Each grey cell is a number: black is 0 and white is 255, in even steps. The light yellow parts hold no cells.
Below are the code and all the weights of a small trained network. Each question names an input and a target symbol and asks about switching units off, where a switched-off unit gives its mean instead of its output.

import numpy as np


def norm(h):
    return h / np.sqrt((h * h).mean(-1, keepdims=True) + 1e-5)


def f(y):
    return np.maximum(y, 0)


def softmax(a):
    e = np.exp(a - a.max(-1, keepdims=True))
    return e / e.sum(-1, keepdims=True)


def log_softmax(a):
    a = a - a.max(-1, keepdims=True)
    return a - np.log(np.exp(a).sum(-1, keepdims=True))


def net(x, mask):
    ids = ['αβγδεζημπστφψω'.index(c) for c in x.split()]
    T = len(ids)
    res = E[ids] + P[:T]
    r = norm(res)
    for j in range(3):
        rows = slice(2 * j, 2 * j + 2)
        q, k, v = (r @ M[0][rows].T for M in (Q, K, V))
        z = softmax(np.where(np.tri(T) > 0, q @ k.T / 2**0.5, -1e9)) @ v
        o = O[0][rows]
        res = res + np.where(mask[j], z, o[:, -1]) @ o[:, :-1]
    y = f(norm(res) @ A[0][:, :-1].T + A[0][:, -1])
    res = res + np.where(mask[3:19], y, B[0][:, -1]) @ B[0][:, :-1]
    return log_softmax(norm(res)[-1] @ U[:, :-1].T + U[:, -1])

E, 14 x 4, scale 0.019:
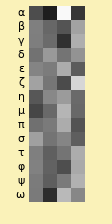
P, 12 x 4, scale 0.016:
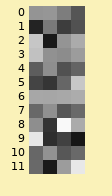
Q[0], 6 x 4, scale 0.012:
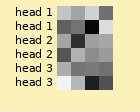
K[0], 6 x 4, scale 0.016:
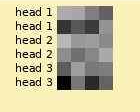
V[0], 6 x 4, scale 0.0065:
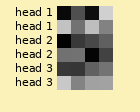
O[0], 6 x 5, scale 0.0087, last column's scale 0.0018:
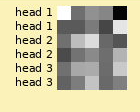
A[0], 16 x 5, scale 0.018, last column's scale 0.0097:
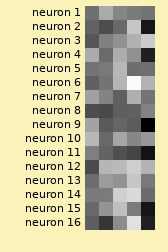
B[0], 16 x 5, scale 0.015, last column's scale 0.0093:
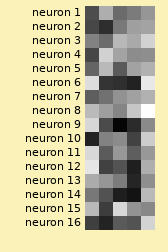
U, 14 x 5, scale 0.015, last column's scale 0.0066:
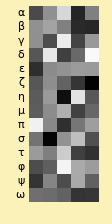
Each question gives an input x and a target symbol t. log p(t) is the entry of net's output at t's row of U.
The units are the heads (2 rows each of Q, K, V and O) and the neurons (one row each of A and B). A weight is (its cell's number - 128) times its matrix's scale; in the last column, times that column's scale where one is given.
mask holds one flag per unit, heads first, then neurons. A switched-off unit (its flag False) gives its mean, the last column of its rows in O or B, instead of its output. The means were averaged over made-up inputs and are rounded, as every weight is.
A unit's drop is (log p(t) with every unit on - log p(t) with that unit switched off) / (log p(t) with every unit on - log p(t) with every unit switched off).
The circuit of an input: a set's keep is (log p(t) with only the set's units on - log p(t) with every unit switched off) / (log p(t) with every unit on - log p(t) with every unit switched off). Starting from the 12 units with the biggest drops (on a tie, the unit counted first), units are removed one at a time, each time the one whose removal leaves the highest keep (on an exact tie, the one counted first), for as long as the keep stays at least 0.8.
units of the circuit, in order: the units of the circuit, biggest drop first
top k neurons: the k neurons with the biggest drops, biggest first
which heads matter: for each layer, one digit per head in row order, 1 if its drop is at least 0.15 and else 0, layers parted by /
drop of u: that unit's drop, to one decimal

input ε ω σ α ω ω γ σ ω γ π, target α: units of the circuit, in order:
(head 2; neuron 6)
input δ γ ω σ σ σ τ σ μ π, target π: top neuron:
(neuron 8)
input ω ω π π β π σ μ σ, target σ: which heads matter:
110
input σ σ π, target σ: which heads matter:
110
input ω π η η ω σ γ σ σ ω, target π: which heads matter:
100
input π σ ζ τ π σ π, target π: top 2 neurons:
(neuron 12; neuron 10)
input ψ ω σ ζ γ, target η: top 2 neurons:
(neuron 6; neuron 7)
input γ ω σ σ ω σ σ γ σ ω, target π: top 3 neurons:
(neuron 8; neuron 16; neuron 9)
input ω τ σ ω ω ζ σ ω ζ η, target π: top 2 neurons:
(neuron 8; neuron 10)
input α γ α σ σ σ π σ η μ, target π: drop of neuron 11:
-0.1
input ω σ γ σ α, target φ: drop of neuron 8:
0.2
